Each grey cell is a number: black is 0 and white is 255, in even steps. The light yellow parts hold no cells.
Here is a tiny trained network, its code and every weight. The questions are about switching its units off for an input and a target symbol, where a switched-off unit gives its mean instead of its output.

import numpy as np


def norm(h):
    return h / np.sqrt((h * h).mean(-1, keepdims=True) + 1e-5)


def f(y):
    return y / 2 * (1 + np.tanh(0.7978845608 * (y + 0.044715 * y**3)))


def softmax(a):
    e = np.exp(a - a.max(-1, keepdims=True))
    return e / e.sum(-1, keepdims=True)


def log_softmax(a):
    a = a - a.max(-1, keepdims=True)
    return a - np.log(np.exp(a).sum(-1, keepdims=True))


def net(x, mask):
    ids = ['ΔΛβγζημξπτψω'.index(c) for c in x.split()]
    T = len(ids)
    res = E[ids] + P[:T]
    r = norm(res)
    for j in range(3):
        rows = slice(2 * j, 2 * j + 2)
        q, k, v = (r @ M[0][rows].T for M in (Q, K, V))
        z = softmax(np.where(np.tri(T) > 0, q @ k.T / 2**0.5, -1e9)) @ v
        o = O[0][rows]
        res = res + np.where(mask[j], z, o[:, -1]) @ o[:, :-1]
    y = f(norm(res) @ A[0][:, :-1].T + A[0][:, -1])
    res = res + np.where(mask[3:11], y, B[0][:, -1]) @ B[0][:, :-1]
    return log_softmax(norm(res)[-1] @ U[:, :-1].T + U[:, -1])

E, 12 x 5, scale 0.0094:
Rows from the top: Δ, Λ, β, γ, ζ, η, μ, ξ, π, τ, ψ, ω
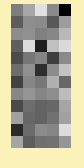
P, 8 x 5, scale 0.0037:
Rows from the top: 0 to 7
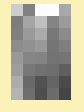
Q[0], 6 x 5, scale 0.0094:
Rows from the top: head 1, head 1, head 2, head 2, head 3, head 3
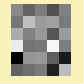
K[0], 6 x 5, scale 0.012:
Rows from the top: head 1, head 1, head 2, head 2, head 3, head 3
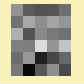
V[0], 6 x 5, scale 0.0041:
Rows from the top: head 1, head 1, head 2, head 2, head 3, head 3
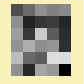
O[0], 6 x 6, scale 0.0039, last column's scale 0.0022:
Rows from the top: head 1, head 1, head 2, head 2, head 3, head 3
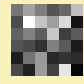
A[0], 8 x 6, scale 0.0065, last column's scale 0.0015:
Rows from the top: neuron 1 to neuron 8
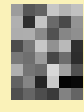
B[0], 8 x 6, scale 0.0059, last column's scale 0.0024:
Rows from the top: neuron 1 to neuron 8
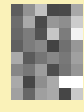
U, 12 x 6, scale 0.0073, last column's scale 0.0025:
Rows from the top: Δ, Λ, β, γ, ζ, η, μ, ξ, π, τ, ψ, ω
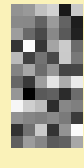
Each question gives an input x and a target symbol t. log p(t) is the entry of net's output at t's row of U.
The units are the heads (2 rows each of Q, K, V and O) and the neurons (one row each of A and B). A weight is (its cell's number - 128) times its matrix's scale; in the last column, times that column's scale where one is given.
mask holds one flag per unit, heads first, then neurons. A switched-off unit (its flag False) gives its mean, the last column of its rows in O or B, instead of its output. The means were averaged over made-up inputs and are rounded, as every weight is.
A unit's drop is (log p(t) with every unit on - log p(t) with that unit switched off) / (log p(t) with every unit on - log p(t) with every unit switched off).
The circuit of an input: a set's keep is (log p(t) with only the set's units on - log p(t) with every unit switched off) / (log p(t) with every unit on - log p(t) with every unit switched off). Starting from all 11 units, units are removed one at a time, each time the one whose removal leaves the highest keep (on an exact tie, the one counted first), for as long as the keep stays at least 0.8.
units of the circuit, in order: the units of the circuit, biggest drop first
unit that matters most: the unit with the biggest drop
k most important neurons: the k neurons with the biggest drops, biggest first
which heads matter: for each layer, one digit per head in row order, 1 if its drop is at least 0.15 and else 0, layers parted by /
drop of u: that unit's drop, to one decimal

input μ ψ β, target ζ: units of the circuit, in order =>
(head 3; head 1)
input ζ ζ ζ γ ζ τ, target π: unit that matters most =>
head 1
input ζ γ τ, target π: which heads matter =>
000
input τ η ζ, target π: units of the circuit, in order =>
(head 2; head 3)
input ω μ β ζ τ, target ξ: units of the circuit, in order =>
(head 3; neuron 8)
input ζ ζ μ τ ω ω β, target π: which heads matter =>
000
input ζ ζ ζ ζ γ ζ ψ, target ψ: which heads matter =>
000
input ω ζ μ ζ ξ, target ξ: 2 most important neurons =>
(neuron 7; neuron 8)
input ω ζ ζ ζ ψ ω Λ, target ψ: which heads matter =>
101
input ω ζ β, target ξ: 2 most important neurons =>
(neuron 7; neuron 8)
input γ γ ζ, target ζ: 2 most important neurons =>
(neuron 1; neuron 3)
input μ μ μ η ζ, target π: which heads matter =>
111
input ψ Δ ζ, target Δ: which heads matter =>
011
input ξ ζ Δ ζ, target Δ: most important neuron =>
(neuron 8)
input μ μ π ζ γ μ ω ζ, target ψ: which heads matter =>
101
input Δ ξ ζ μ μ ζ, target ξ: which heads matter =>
011
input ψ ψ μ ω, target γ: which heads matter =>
101
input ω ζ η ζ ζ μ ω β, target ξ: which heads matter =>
001
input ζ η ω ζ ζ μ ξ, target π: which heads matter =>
000
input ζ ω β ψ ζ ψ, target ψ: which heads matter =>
000
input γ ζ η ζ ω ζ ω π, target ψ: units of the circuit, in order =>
(head 1; head 3; neuron 2; neuron 3)
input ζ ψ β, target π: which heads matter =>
100
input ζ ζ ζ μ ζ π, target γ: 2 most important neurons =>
(neuron 7; neuron 6)
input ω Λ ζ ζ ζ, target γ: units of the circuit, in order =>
(head 3; head 1; neuron 3)
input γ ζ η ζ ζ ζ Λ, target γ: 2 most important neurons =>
(neuron 3; neuron 7)
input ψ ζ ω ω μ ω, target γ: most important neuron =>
(neuron 8)
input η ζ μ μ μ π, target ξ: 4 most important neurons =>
(neuron 8; neuron 7; neuron 2; neuron 3)
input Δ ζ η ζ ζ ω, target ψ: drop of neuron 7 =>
0.1
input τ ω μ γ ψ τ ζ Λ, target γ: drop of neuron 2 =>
0.0
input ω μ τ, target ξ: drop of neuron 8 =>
0.3
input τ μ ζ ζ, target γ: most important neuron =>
(neuron 3)
